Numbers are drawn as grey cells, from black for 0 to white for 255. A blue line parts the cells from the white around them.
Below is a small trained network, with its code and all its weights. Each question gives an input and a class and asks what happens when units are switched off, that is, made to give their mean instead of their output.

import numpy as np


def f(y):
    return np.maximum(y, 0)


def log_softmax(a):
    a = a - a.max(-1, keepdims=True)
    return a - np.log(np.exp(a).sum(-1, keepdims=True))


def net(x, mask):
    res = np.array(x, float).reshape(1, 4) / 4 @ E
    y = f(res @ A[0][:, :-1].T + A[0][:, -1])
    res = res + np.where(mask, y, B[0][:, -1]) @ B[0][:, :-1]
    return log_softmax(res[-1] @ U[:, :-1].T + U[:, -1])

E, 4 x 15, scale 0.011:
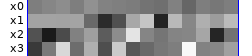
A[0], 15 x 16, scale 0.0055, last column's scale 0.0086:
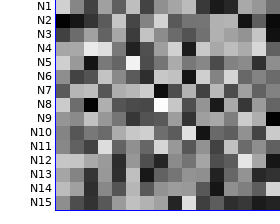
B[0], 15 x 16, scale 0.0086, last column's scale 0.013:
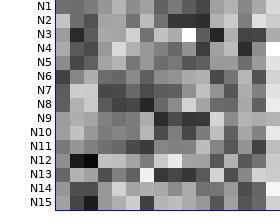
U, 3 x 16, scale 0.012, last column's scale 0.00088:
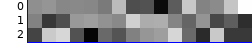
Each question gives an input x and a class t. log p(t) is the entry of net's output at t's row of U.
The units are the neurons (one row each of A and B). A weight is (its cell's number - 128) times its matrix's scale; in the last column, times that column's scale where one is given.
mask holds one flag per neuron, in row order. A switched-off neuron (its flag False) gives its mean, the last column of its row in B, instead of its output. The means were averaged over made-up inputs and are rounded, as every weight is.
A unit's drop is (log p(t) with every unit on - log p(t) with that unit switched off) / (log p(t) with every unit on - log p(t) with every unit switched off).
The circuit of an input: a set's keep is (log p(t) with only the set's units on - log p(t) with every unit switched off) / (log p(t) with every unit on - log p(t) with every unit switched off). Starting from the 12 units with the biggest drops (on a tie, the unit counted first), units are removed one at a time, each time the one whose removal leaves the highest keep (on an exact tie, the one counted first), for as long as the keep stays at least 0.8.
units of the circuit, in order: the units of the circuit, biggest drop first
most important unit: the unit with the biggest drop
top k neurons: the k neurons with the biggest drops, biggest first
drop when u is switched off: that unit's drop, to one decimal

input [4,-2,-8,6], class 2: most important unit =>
N7
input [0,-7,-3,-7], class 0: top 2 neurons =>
(N13, N10)
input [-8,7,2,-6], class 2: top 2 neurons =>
(N8, N6)
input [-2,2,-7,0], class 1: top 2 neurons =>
(N12, N13)
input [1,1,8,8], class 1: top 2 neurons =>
(N3, N13)
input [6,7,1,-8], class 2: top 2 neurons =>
(N8, N6)
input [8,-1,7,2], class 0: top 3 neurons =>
(N2, N12, N14)
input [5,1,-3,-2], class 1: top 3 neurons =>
(N10, N9, N2)
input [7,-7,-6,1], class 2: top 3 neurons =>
(N7, N4, N2)
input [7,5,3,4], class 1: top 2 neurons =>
(N3, N13)
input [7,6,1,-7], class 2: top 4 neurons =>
(N8, N6, N11, N15)
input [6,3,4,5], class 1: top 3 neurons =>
(N3, N13, N10)
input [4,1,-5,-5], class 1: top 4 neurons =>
(N12, N14, N10, N9)
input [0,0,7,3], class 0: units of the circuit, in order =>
(N2)
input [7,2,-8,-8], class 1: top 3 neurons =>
(N12, N14, N10)
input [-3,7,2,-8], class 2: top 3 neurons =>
(N8, N6, N11)
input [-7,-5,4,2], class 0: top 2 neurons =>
(N10, N2)
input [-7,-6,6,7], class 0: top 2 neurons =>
(N2, N10)
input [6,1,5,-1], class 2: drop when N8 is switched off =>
0.1
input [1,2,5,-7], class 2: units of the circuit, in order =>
(N8)
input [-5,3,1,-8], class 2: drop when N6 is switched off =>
0.1
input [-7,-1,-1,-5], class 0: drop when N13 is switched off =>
0.8
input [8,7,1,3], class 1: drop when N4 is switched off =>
0.7
